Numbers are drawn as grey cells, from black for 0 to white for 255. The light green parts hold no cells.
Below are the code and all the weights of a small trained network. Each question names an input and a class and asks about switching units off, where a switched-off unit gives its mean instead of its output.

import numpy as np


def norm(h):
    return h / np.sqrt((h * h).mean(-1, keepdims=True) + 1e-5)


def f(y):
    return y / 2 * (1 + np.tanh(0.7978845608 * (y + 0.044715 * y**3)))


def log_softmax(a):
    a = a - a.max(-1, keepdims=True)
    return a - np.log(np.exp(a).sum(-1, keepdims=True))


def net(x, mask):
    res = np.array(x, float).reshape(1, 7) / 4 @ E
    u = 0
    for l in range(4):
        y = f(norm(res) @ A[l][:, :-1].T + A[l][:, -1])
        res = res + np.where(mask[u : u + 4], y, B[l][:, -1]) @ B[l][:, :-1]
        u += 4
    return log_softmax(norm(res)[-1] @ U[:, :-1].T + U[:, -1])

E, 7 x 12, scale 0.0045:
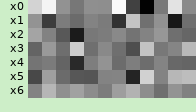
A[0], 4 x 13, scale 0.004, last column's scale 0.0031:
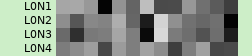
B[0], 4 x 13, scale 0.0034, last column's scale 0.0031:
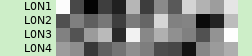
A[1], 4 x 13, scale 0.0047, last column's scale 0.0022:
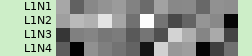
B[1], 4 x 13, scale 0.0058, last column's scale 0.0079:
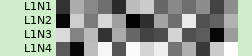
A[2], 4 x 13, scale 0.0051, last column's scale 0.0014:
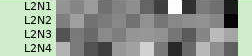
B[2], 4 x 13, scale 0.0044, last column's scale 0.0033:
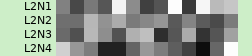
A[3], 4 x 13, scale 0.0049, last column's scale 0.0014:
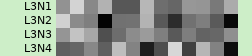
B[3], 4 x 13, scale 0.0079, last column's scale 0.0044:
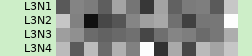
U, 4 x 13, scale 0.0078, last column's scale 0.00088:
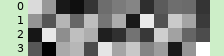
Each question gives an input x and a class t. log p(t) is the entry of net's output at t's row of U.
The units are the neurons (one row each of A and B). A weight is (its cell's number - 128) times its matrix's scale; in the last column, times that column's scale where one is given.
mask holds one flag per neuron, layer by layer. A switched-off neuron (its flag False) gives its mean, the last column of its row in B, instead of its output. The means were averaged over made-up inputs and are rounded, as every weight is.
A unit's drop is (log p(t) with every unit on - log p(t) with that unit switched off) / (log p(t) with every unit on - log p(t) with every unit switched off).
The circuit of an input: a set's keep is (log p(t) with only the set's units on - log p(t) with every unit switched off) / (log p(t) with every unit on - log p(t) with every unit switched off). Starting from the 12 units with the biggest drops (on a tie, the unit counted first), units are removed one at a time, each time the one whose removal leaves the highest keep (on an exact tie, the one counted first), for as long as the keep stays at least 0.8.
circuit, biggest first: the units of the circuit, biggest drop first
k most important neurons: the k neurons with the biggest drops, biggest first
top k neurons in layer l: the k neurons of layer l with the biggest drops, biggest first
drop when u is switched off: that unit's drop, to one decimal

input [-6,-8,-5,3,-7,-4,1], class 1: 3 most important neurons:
L1N4, L1N3, L3N4
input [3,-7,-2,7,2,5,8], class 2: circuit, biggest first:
L1N2, L3N1
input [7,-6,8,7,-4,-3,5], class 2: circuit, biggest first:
L1N2
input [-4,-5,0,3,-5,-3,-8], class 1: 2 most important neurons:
L1N3, L0N2
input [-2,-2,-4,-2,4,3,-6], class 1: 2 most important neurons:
L1N3, L0N2
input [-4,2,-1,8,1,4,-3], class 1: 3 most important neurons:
L1N3, L2N1, L3N4
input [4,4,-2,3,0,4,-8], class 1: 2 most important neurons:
L1N4, L2N1
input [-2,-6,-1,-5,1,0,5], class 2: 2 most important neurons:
L1N2, L1N4
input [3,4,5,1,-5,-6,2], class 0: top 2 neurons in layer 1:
L1N4, L1N1
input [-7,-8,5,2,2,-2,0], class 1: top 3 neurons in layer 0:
L0N2, L0N1, L0N3
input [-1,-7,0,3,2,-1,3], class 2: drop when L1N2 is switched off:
0.9
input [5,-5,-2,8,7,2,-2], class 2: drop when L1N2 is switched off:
0.2
